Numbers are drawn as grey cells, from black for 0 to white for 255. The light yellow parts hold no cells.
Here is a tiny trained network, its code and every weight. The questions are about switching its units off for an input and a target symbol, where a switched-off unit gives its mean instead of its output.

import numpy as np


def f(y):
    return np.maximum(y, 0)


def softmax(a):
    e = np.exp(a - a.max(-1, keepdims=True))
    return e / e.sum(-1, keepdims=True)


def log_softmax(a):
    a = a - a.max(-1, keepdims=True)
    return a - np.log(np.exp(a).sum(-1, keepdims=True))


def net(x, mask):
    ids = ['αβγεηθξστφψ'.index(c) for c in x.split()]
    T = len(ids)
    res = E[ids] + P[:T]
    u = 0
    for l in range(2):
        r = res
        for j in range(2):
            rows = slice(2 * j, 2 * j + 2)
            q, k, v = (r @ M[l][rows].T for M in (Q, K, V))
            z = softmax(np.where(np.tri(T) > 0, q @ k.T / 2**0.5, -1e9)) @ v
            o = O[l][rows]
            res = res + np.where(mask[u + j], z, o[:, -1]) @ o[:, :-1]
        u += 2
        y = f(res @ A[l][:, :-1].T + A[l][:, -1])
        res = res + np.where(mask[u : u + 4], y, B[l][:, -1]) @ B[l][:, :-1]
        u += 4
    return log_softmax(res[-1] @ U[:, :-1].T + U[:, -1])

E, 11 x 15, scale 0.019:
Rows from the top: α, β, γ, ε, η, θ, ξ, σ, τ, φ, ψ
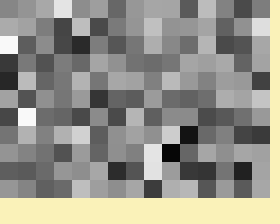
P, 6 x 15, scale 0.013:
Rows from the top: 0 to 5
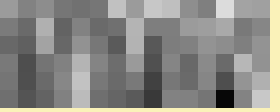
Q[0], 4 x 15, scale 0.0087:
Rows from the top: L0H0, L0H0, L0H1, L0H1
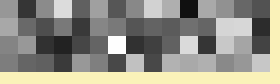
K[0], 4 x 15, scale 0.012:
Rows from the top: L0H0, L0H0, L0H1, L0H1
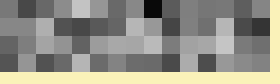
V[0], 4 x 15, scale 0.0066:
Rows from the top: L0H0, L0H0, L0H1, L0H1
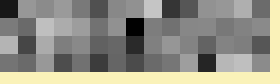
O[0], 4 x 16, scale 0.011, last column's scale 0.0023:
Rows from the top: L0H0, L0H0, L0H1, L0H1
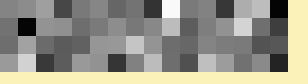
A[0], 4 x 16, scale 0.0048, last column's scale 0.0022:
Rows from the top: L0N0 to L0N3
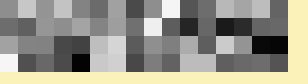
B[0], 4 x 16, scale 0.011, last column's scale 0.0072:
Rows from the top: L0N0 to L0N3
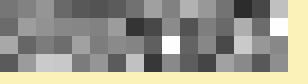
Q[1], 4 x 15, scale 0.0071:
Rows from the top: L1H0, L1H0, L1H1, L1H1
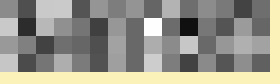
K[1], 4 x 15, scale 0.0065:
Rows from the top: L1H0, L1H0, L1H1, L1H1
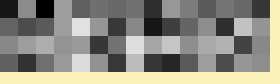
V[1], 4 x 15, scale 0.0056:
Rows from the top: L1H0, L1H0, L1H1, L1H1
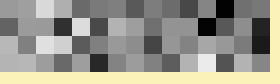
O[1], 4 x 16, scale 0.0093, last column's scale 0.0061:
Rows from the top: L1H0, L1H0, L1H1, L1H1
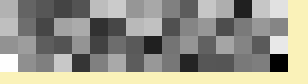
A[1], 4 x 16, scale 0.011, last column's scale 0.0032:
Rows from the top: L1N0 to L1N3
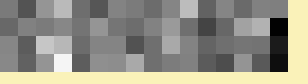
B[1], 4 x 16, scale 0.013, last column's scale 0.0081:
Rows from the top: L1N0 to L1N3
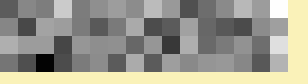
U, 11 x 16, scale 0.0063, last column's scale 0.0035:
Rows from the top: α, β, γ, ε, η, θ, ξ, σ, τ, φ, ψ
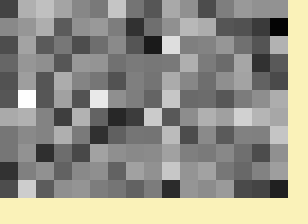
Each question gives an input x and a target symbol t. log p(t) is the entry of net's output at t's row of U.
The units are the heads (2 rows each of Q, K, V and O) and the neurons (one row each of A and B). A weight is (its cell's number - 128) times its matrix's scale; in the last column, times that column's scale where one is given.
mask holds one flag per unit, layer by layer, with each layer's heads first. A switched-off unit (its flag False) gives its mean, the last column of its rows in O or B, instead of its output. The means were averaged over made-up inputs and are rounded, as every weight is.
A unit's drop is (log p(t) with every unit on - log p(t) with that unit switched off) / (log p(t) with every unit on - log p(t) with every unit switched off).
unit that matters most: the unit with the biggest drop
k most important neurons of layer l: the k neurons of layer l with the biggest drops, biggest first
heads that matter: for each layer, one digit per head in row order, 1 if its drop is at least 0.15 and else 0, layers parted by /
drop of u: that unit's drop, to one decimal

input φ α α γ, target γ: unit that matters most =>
L0N0
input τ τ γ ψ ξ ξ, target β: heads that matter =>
11 / 01
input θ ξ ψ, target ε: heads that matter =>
01 / 11
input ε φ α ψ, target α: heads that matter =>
00 / 10
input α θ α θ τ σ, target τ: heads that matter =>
01 / 01
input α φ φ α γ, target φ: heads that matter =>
00 / 01
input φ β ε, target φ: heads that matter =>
00 / 01
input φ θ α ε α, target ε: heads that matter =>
01 / 10
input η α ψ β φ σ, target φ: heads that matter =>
00 / 11
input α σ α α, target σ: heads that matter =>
01 / 11
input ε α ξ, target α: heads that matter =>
01 / 10
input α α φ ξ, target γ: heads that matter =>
00 / 01
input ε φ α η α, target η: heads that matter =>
01 / 10
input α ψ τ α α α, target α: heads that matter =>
11 / 11
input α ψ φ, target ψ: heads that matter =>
10 / 00
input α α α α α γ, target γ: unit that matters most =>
L1H1
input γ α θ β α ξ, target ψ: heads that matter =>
10 / 00
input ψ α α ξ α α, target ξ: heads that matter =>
01 / 00
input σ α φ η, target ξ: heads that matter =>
01 / 10
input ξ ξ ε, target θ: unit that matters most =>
L1H1
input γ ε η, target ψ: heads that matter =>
11 / 00
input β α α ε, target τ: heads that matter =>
00 / 01
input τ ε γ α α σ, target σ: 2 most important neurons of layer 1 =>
L1N2, L1N3
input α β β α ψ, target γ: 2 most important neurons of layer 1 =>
L1N2, L1N0
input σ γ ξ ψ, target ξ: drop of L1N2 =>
-0.1
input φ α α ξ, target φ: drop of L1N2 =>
0.1
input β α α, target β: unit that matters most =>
L1H0
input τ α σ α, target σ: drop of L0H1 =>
0.2
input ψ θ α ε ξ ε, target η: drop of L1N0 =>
0.2
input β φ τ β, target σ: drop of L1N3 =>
-0.1
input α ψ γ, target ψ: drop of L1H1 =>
0.0
